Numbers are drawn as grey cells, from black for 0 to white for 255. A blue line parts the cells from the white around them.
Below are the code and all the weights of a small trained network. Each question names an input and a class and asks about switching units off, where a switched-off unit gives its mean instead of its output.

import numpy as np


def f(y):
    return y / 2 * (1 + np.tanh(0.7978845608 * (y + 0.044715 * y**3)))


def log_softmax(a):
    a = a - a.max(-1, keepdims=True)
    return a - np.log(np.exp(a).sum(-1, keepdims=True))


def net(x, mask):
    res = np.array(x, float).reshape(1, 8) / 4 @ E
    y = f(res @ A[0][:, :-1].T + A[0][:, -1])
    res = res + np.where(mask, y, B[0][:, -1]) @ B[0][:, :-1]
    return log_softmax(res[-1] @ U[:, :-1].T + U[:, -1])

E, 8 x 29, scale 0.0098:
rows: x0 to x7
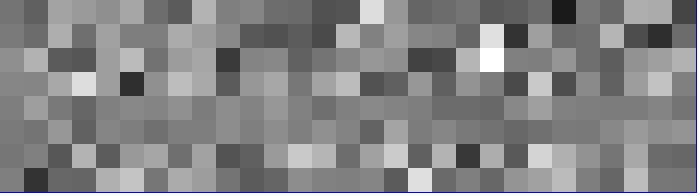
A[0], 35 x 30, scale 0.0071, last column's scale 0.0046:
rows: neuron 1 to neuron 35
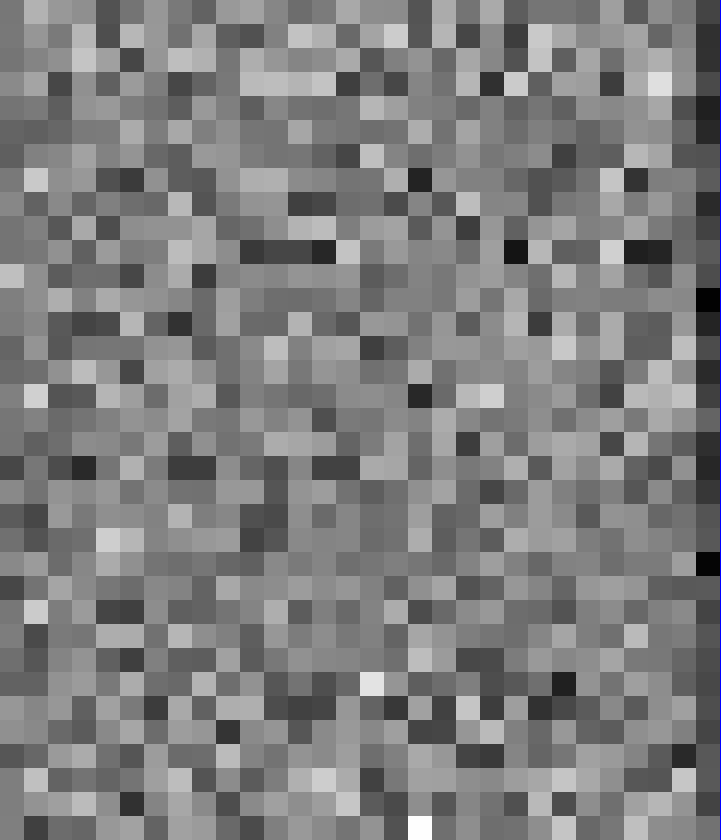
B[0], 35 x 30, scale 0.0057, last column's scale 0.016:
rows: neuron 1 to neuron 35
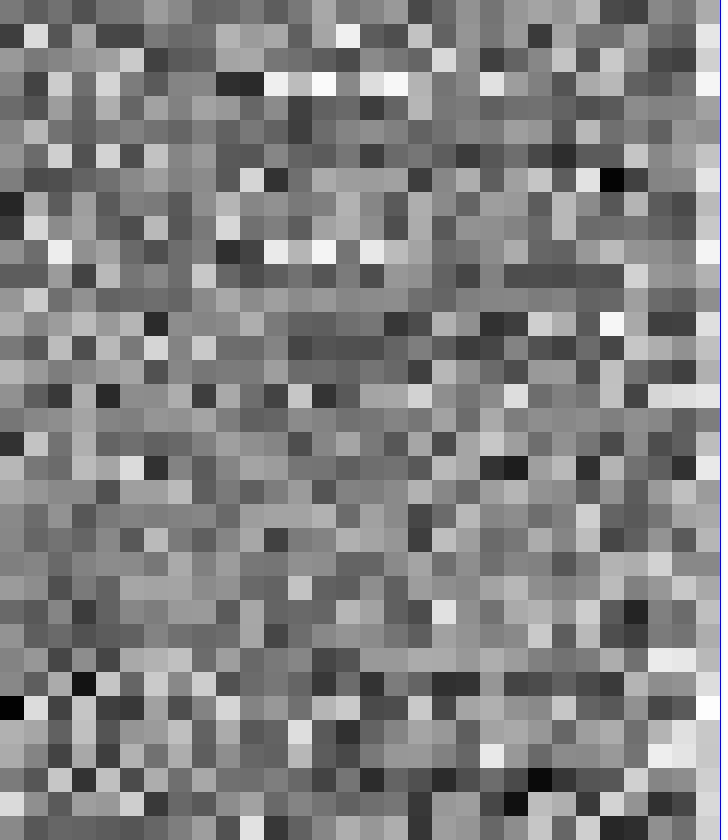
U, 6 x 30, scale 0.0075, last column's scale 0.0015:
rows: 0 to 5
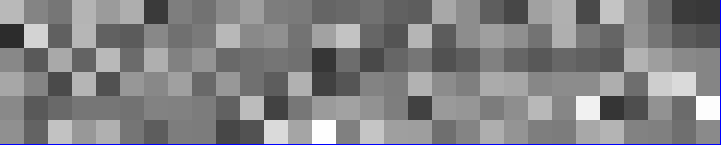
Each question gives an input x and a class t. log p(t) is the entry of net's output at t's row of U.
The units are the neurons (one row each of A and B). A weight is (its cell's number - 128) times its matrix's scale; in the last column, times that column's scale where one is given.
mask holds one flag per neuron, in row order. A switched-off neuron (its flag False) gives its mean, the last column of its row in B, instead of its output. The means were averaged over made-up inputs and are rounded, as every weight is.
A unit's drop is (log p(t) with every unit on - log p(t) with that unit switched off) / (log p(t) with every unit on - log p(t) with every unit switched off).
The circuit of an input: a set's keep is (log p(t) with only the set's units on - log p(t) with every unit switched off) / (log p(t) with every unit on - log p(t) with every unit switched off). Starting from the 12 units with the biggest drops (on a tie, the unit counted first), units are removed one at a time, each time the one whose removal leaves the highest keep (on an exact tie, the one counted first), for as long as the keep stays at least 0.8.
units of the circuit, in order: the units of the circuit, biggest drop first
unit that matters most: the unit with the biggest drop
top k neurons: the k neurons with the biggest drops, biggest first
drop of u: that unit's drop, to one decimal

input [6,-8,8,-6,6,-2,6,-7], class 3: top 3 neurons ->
(neuron 17; neuron 31; neuron 11)
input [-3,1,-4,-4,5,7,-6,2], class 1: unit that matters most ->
neuron 30
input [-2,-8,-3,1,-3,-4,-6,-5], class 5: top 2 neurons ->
(neuron 4; neuron 2)
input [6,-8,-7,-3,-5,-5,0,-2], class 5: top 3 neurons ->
(neuron 4; neuron 17; neuron 31)
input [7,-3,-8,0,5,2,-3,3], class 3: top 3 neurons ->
(neuron 32; neuron 28; neuron 25)
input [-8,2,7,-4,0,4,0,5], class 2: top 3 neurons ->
(neuron 33; neuron 15; neuron 12)
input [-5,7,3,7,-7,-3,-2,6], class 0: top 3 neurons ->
(neuron 34; neuron 3; neuron 4)
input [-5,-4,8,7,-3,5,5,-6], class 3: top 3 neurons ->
(neuron 17; neuron 31; neuron 20)
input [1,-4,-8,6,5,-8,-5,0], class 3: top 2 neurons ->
(neuron 32; neuron 28)
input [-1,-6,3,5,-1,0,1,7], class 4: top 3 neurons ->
(neuron 35; neuron 11; neuron 27)
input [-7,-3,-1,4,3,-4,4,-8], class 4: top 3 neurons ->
(neuron 8; neuron 26; neuron 29)
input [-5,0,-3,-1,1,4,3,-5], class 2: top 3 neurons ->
(neuron 33; neuron 15; neuron 35)
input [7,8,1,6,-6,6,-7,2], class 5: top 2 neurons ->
(neuron 11; neuron 2)
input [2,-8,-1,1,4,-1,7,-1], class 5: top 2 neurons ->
(neuron 4; neuron 30)
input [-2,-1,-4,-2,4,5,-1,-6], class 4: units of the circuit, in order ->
(neuron 8)
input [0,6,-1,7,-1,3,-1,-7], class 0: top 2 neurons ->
(neuron 34; neuron 3)
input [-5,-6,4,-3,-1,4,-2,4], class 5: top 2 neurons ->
(neuron 4; neuron 29)
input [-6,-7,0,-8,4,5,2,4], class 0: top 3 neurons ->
(neuron 14; neuron 20; neuron 11)
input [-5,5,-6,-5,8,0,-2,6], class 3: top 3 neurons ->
(neuron 28; neuron 32; neuron 8)
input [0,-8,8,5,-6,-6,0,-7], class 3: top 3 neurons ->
(neuron 17; neuron 31; neuron 11)
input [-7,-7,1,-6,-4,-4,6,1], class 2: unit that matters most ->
neuron 33
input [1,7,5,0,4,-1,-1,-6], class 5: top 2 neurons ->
(neuron 11; neuron 35)
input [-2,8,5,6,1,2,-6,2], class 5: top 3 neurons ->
(neuron 11; neuron 20; neuron 14)
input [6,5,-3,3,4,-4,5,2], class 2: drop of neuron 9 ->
0.1
